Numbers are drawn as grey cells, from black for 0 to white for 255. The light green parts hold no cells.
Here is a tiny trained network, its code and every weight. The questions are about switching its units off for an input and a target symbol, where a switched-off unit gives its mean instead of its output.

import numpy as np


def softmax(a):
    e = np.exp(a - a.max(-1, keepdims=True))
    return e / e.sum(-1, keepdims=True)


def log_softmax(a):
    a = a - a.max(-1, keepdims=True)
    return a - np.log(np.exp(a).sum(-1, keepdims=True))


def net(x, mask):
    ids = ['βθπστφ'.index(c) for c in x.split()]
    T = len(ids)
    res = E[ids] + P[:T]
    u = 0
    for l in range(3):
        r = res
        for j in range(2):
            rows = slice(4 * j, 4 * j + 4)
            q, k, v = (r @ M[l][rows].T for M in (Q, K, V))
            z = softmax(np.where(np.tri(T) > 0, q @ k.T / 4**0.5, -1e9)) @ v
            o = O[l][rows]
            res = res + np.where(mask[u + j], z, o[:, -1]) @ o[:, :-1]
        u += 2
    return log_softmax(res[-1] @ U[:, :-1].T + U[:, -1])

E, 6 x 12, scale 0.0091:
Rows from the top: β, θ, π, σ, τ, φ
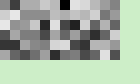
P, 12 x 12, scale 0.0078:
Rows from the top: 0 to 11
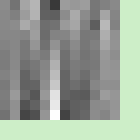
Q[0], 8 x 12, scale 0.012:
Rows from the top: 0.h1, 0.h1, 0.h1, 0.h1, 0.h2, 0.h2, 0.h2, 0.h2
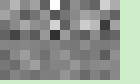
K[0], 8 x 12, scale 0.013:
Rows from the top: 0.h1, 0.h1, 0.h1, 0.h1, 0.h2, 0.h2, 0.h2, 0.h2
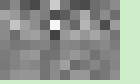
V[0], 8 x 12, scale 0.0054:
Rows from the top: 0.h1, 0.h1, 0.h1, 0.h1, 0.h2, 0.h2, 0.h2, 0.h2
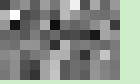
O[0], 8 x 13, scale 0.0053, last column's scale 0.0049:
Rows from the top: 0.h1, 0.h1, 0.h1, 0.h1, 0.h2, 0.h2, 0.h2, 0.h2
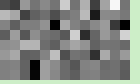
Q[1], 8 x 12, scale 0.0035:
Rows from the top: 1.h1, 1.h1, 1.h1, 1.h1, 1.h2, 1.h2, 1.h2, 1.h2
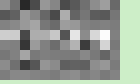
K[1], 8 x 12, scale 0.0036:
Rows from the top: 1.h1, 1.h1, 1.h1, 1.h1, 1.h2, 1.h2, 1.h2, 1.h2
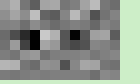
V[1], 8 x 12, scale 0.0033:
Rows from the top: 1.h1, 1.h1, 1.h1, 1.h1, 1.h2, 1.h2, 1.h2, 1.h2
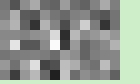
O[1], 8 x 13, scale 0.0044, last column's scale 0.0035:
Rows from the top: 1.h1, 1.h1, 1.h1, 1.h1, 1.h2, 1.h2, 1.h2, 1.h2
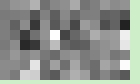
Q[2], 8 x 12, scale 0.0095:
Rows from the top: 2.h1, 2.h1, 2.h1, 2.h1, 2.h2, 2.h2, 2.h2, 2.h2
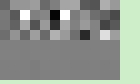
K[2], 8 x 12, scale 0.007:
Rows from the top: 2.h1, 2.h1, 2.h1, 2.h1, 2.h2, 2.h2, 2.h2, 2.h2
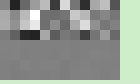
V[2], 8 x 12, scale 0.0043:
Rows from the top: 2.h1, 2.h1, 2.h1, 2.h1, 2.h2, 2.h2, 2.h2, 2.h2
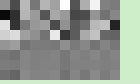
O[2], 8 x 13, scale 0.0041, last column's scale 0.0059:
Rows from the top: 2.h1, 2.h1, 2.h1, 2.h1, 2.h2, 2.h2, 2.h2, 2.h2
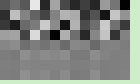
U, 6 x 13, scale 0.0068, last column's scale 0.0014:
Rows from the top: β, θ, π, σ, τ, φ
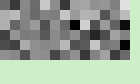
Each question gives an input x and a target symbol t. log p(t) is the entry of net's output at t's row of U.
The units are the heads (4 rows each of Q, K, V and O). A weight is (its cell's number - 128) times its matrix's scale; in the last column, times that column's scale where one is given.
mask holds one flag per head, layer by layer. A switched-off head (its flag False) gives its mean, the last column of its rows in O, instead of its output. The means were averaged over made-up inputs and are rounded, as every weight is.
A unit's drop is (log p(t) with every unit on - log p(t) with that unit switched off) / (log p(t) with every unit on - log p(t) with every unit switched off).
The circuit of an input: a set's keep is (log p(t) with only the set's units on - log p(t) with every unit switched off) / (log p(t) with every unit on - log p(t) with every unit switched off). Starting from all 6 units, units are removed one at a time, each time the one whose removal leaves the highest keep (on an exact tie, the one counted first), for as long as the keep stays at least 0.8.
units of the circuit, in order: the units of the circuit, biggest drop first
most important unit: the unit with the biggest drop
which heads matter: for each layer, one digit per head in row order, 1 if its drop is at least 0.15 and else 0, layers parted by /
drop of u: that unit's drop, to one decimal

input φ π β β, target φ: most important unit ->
1.h2
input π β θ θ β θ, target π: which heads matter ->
10 / 00 / 10
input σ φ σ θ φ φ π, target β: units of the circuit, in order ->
[2.h1; 0.h1]
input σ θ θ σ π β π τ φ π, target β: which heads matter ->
11 / 00 / 10
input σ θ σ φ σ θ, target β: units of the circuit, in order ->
[2.h1; 0.h1]
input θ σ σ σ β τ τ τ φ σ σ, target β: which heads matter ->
11 / 00 / 10
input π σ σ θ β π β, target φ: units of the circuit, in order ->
[2.h1; 0.h2; 0.h1; 1.h2]
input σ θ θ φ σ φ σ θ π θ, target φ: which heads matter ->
11 / 11 / 10
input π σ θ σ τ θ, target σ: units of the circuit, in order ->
[2.h1; 0.h1]
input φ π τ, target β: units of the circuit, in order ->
[0.h1; 2.h1]
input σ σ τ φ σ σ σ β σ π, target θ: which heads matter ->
10 / 00 / 10
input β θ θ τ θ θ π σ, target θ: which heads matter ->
01 / 01 / 10
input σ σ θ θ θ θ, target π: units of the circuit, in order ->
[2.h1; 0.h1; 0.h2; 1.h2]
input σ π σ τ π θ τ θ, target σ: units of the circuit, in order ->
[2.h1]
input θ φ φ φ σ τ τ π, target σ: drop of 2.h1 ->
1.0
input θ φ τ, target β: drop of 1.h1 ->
0.0
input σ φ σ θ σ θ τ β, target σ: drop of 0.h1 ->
0.2
